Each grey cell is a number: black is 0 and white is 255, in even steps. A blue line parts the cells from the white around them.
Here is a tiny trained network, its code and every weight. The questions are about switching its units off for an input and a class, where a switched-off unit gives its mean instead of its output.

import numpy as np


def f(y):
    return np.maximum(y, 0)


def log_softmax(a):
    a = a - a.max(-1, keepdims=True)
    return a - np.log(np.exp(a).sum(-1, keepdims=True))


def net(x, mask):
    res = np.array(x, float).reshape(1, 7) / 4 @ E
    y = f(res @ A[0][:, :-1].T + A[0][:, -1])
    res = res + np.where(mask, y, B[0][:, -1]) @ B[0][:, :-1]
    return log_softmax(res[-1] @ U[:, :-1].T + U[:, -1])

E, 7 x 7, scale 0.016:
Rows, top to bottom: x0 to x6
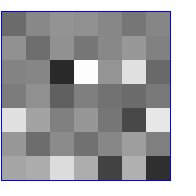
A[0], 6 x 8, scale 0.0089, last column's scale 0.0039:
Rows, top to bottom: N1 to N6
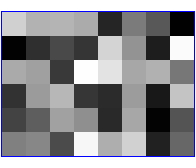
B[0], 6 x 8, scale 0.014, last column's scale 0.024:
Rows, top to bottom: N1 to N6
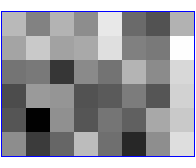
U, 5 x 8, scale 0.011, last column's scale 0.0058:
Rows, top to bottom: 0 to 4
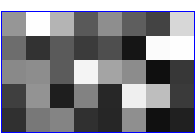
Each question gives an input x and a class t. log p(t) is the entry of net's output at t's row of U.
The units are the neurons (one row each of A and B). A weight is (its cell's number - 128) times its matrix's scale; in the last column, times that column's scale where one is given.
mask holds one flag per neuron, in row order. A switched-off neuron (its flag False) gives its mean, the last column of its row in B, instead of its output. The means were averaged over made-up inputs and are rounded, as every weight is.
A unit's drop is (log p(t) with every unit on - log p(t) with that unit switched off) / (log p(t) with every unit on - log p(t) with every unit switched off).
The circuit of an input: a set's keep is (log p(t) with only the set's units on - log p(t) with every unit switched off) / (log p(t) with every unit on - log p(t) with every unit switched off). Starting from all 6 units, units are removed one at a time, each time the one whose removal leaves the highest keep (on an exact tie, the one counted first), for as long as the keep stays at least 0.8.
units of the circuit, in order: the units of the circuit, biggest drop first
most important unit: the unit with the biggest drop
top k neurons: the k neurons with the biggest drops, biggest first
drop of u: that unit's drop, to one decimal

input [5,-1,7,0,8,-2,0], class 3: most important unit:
N3
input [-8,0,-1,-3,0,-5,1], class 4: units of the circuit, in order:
(N2, N6)
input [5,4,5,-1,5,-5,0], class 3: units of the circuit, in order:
(N2, N3)
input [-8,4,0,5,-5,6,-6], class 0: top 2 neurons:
(N6, N3)
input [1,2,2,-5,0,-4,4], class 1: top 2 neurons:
(N2, N5)
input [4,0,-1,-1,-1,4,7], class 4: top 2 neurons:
(N2, N4)
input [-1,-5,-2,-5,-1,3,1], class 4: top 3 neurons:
(N2, N6, N1)
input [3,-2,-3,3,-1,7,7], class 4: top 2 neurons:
(N2, N5)
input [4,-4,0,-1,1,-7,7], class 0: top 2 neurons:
(N1, N3)
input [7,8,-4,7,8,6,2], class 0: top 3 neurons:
(N5, N6, N1)
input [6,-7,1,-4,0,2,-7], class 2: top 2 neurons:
(N5, N4)
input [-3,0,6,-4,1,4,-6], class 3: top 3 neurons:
(N3, N1, N2)
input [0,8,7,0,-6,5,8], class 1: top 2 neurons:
(N5, N6)
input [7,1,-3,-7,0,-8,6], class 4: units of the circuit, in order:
(N2)
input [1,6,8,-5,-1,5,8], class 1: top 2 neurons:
(N5, N6)
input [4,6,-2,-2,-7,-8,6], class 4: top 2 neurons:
(N4, N5)
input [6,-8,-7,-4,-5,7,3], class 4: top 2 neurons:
(N4, N5)
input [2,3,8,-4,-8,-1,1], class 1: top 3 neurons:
(N5, N6, N1)
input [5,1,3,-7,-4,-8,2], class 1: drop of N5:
0.5
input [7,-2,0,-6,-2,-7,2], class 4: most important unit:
N6
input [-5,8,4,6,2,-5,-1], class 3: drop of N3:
0.2
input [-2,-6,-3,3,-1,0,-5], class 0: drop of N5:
0.3
